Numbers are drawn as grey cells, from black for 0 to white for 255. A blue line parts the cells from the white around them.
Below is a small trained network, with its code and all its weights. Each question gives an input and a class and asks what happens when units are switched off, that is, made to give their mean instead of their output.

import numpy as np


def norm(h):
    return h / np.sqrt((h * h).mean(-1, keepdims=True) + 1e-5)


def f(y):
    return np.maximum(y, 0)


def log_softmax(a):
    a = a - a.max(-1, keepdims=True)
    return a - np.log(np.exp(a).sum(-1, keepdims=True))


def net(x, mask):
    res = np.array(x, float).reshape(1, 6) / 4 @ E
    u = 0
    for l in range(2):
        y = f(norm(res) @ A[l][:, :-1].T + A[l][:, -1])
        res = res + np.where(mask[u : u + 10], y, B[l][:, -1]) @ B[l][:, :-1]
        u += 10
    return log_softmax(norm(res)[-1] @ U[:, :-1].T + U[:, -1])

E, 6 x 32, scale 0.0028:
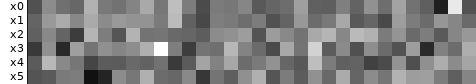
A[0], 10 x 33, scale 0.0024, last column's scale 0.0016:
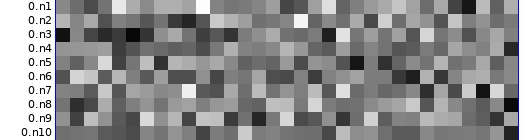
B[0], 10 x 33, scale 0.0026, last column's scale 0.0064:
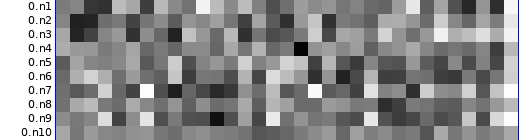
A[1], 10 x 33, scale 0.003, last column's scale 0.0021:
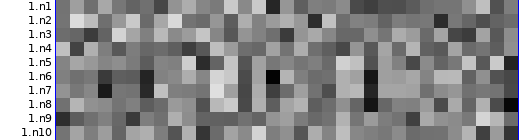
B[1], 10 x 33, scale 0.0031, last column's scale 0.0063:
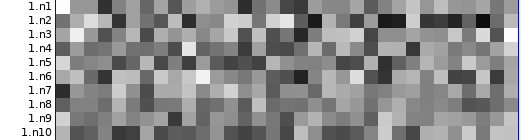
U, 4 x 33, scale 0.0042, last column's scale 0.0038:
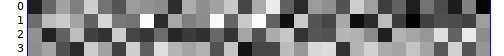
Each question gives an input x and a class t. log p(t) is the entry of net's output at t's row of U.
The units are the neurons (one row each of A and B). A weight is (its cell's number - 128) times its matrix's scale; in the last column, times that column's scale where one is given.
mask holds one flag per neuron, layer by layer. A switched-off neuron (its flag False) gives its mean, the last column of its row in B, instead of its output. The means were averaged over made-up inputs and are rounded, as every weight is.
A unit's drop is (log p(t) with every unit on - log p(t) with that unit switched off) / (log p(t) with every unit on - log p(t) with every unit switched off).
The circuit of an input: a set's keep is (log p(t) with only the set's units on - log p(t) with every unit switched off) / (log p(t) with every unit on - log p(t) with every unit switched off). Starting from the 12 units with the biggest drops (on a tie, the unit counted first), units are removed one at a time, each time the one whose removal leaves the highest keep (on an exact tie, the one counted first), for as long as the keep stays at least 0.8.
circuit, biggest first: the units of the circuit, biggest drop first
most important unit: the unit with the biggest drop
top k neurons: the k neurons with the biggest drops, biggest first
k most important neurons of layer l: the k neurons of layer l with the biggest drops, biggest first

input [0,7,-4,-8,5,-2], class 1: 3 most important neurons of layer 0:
[0.n6 0.n3 0.n7]
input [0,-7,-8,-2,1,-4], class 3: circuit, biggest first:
[0.n9]
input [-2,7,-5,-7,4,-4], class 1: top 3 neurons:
[0.n6 0.n3 0.n7]
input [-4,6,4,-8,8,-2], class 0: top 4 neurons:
[0.n6 0.n2 0.n7 1.n4]
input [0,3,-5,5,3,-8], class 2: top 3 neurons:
[0.n7 1.n10 0.n8]
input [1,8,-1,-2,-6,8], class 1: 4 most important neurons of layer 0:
[0.n7 0.n5 0.n2 0.n3]
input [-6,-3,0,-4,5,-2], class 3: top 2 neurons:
[0.n9 0.n2]
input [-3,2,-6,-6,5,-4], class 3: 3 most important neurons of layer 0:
[0.n2 0.n7 0.n9]
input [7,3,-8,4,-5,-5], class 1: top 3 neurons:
[0.n5 0.n3 1.n2]
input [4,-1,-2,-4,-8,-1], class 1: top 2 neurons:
[0.n3 0.n9]
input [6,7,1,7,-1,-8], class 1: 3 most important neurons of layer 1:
[1.n2 1.n4 1.n9]
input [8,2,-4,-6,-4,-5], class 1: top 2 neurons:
[0.n3 1.n2]
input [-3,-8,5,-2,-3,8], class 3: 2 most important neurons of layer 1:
[1.n6 1.n10]
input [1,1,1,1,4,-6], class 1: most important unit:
0.n6
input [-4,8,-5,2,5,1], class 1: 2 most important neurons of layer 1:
[1.n4 1.n2]
